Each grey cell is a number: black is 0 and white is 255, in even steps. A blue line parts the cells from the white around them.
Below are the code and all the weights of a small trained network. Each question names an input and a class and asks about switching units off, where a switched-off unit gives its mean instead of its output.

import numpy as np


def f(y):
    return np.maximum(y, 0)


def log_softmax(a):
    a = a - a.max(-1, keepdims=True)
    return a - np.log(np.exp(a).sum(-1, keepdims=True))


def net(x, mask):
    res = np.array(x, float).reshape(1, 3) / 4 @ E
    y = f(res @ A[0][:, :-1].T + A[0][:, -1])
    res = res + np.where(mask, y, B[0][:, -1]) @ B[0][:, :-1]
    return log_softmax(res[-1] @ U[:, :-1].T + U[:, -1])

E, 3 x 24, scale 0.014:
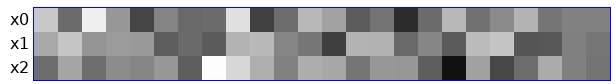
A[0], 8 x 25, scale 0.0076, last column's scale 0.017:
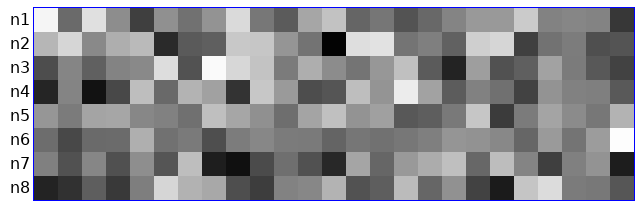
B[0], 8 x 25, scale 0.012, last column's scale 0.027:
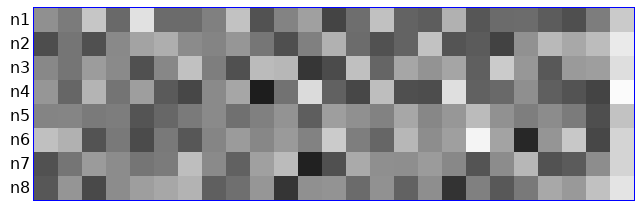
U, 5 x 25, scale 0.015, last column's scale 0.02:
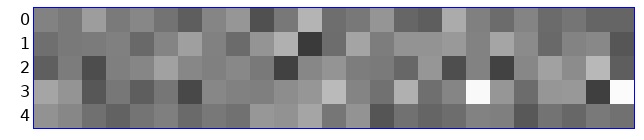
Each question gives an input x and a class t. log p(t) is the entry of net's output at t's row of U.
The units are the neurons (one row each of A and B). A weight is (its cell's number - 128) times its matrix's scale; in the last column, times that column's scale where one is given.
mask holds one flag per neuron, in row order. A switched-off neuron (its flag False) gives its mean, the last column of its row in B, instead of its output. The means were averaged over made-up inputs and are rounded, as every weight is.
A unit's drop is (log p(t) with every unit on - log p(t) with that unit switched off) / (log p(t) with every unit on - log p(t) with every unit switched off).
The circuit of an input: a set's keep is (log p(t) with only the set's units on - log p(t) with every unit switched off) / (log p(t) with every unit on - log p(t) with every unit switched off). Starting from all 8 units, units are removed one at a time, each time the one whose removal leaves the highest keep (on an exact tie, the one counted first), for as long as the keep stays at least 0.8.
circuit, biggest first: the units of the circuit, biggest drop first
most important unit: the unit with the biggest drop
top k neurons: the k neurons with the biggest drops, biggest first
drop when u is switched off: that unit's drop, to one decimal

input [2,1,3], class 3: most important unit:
n7
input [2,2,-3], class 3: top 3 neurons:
(n3, n4, n8)
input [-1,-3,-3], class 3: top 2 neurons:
(n2, n3)
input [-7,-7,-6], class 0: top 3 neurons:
(n4, n2, n3)
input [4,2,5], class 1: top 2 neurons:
(n4, n3)
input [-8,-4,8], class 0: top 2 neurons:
(n4, n7)
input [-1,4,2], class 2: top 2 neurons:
(n2, n6)
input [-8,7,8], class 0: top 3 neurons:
(n4, n7, n8)
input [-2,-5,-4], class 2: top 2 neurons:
(n8, n3)
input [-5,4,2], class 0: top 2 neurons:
(n4, n8)
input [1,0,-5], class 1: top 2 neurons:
(n7, n4)
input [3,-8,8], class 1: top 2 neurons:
(n3, n2)
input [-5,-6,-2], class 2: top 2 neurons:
(n8, n1)
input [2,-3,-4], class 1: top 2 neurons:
(n4, n2)
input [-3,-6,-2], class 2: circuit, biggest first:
(n8)
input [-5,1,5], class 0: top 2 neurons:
(n4, n7)
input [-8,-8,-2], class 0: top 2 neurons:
(n4, n2)
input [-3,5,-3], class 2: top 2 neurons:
(n2, n3)
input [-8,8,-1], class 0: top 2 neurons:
(n4, n8)
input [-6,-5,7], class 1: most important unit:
n3
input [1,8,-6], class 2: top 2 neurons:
(n2, n3)
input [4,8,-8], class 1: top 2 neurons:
(n7, n8)
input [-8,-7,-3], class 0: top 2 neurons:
(n4, n2)
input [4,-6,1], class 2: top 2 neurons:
(n4, n8)
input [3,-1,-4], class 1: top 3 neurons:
(n4, n7, n5)
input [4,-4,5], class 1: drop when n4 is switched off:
1.5
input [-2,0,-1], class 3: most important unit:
n1
